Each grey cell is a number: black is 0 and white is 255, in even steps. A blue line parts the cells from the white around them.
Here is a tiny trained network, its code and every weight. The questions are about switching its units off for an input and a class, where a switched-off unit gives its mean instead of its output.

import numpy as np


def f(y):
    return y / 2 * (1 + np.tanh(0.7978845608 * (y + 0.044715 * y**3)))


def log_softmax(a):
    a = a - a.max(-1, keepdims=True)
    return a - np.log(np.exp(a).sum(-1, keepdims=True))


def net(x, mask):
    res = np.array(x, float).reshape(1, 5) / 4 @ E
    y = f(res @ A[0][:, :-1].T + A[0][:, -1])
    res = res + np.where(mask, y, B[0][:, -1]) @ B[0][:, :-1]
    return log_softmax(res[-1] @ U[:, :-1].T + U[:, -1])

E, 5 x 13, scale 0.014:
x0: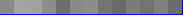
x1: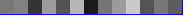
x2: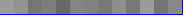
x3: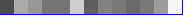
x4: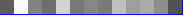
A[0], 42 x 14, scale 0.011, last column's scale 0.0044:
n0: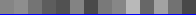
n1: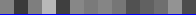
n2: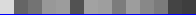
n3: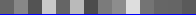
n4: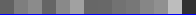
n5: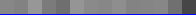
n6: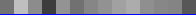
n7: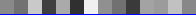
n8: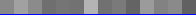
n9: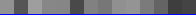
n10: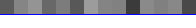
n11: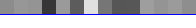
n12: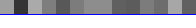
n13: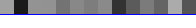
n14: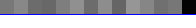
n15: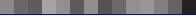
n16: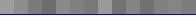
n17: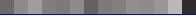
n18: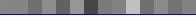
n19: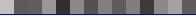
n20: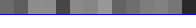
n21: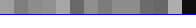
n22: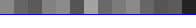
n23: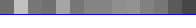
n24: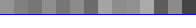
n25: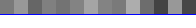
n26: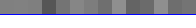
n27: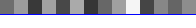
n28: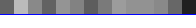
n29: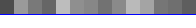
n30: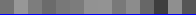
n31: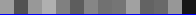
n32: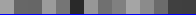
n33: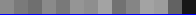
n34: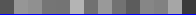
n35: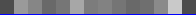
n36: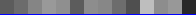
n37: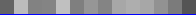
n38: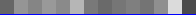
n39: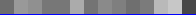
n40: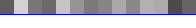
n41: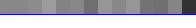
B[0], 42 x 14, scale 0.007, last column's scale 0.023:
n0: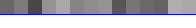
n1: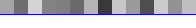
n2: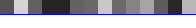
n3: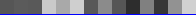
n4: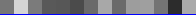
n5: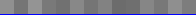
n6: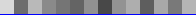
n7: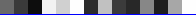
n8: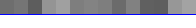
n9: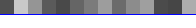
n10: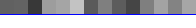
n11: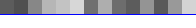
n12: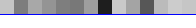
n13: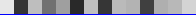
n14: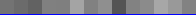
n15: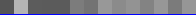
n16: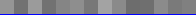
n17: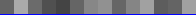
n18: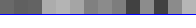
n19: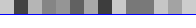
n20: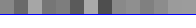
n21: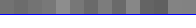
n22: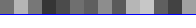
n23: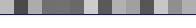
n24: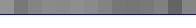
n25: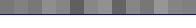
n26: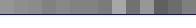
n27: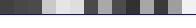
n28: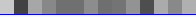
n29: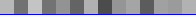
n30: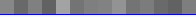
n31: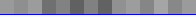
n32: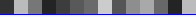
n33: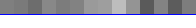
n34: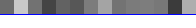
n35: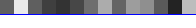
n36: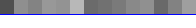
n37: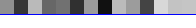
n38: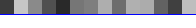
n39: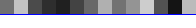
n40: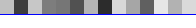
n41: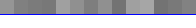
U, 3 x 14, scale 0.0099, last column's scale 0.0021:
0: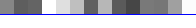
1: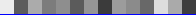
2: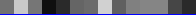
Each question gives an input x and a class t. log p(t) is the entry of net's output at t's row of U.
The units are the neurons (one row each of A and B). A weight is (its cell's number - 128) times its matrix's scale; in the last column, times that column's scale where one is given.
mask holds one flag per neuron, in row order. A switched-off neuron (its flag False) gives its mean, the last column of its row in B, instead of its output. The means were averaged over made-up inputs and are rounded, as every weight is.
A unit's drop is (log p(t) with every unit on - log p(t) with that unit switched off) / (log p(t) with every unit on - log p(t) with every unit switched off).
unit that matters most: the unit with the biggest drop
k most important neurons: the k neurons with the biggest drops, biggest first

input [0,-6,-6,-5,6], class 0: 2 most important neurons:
[n7; n11]
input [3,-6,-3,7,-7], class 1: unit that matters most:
n13
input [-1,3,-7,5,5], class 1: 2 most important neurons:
[n40; n37]
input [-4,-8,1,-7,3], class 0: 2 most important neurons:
[n7; n11]
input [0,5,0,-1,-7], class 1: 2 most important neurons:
[n7; n19]
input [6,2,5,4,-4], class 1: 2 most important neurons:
[n19; n32]
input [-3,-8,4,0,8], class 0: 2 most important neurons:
[n7; n11]
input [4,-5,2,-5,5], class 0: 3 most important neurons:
[n7; n11; n13]
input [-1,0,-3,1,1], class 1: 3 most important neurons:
[n7; n27; n32]
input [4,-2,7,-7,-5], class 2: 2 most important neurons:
[n2; n32]
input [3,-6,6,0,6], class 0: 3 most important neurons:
[n7; n11; n13]
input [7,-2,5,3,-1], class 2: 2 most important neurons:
[n27; n3]
